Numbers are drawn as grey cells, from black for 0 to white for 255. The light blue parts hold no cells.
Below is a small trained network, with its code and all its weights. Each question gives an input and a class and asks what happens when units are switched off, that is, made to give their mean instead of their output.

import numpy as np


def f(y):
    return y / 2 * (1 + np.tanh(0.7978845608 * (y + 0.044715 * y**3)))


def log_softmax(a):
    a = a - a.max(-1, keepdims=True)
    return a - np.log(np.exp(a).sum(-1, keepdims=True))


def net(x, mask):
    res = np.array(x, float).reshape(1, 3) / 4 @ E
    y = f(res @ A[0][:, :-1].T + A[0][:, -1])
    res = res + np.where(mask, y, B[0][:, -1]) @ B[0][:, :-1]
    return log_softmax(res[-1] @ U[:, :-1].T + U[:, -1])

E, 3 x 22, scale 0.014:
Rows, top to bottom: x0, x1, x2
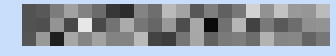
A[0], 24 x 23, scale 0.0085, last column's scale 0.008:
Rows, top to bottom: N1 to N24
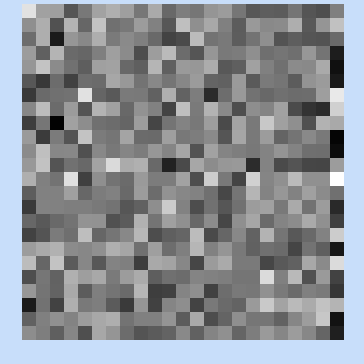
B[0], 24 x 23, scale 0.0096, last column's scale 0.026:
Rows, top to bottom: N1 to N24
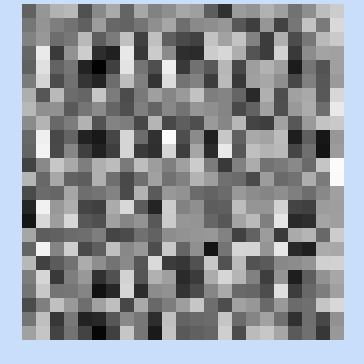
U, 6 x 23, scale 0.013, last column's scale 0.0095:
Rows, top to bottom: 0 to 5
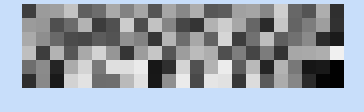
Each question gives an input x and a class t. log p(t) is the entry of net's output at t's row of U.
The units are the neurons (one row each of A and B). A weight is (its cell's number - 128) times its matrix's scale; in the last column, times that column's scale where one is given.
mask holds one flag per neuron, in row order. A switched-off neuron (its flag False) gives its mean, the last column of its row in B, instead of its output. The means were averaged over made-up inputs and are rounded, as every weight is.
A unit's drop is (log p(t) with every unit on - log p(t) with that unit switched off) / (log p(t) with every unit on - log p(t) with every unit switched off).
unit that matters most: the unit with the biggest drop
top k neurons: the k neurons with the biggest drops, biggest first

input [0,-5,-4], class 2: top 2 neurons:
(N3; N9)
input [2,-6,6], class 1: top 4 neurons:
(N9; N20; N3; N7)
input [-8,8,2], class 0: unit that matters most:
N12
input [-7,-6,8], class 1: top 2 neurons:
(N3; N20)
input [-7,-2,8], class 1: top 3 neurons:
(N3; N20; N21)
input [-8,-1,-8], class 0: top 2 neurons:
(N1; N18)
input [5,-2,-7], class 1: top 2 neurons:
(N4; N19)
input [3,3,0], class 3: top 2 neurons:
(N7; N18)
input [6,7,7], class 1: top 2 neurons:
(N9; N20)
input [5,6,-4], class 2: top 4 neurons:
(N12; N7; N1; N10)
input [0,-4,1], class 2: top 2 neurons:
(N19; N12)
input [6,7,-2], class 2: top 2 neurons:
(N7; N12)
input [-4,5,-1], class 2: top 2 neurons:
(N22; N17)
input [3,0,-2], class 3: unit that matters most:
N18
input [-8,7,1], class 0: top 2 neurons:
(N12; N18)
